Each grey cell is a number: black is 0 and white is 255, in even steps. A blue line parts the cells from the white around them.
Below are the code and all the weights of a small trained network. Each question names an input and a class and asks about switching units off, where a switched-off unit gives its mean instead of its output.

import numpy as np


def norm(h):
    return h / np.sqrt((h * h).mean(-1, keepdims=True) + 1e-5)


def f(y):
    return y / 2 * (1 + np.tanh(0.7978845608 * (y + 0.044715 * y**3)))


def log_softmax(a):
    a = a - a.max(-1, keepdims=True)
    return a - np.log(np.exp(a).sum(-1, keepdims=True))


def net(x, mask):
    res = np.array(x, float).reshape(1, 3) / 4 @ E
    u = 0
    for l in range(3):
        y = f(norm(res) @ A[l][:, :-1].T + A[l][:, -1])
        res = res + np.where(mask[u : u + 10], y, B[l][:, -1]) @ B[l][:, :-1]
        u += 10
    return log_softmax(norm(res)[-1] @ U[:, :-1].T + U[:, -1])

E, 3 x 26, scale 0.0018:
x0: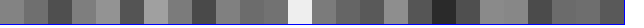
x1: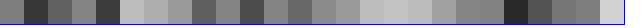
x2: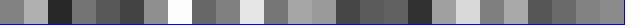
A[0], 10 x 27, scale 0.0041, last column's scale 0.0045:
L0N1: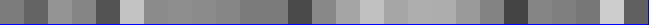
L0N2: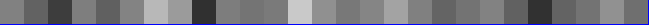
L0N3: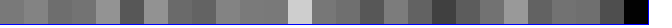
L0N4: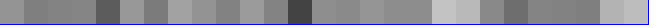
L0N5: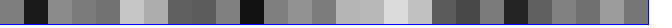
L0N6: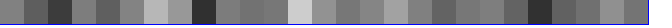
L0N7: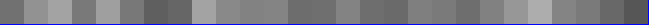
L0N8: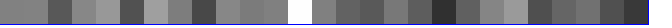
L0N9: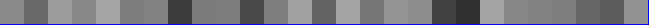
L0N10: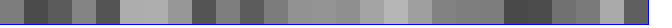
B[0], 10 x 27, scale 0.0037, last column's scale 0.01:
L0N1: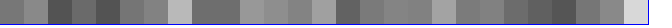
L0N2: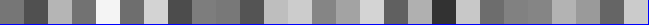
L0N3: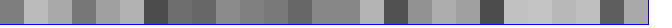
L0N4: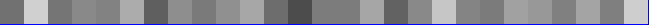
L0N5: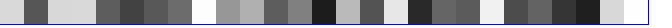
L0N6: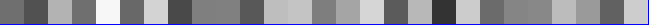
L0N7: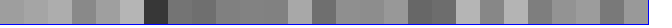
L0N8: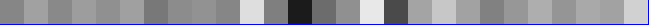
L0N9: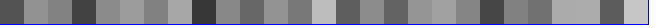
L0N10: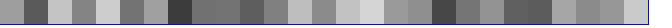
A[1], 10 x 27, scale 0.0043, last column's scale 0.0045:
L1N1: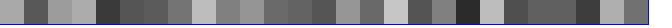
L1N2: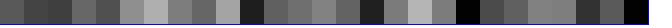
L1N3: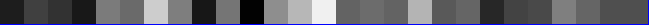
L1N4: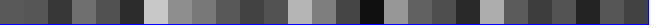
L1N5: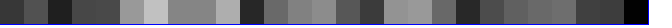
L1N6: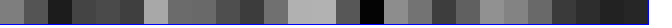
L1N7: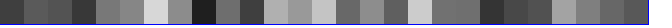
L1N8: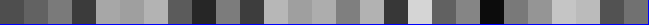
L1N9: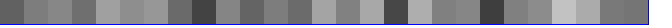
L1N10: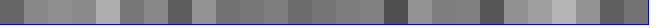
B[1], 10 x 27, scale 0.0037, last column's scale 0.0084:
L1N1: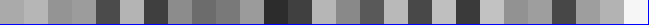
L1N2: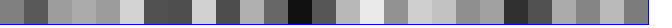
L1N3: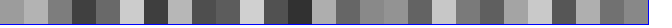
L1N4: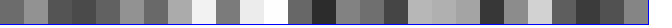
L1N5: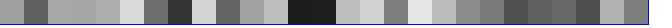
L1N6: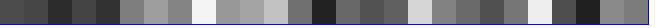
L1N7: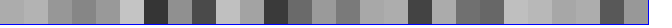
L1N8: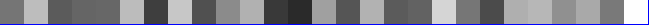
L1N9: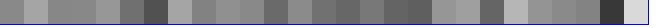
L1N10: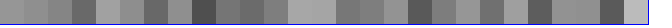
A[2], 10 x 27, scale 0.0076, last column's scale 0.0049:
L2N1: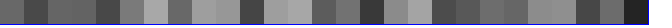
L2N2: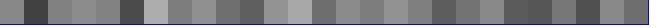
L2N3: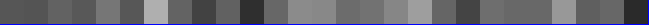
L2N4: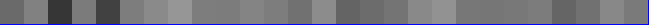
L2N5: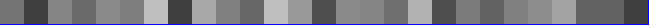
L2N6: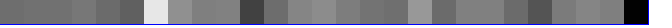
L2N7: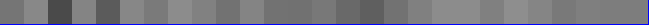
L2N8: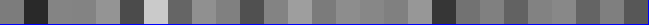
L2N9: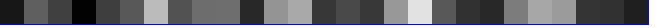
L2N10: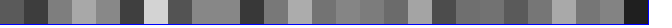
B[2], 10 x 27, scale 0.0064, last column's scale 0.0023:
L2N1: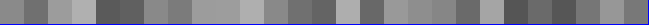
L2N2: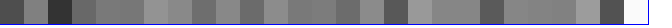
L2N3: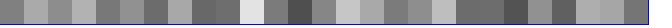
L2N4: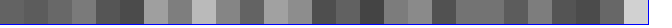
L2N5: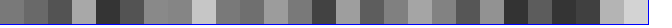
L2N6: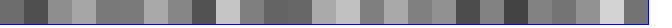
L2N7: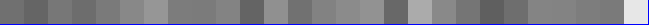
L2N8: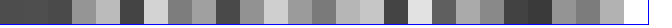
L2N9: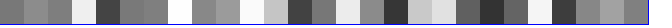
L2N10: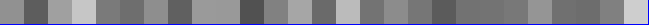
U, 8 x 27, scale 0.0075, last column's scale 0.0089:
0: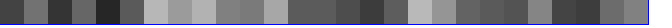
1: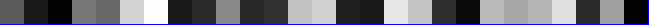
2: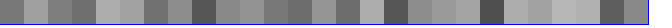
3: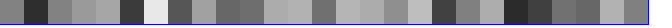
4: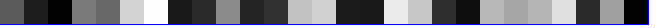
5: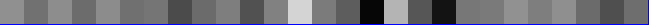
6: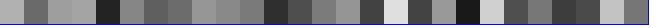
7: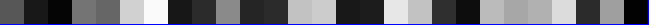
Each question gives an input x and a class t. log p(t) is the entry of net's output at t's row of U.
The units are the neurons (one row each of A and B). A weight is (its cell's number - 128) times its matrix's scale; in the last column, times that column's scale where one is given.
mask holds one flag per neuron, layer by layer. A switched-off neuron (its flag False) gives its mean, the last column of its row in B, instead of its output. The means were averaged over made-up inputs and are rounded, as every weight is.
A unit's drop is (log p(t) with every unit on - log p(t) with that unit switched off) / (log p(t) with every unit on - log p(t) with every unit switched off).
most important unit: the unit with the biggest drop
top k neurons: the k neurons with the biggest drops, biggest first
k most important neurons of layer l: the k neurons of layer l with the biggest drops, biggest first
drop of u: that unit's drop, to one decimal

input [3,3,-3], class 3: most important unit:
L0N5
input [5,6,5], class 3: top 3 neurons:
L0N9; L0N10; L1N1
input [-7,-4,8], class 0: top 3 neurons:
L0N5; L0N6; L0N2
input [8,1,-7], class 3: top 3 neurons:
L0N5; L1N8; L0N9
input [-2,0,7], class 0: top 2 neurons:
L0N5; L0N10
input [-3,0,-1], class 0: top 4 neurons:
L0N5; L0N10; L0N4; L0N1
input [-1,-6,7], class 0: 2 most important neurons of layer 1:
L1N9; L1N7
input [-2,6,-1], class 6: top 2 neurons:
L0N5; L1N1
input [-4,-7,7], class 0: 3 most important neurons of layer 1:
L1N9; L1N10; L1N7
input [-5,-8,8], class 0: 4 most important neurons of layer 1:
L1N9; L1N10; L1N7; L1N1
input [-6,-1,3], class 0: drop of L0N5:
0.8
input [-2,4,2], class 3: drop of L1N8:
0.1
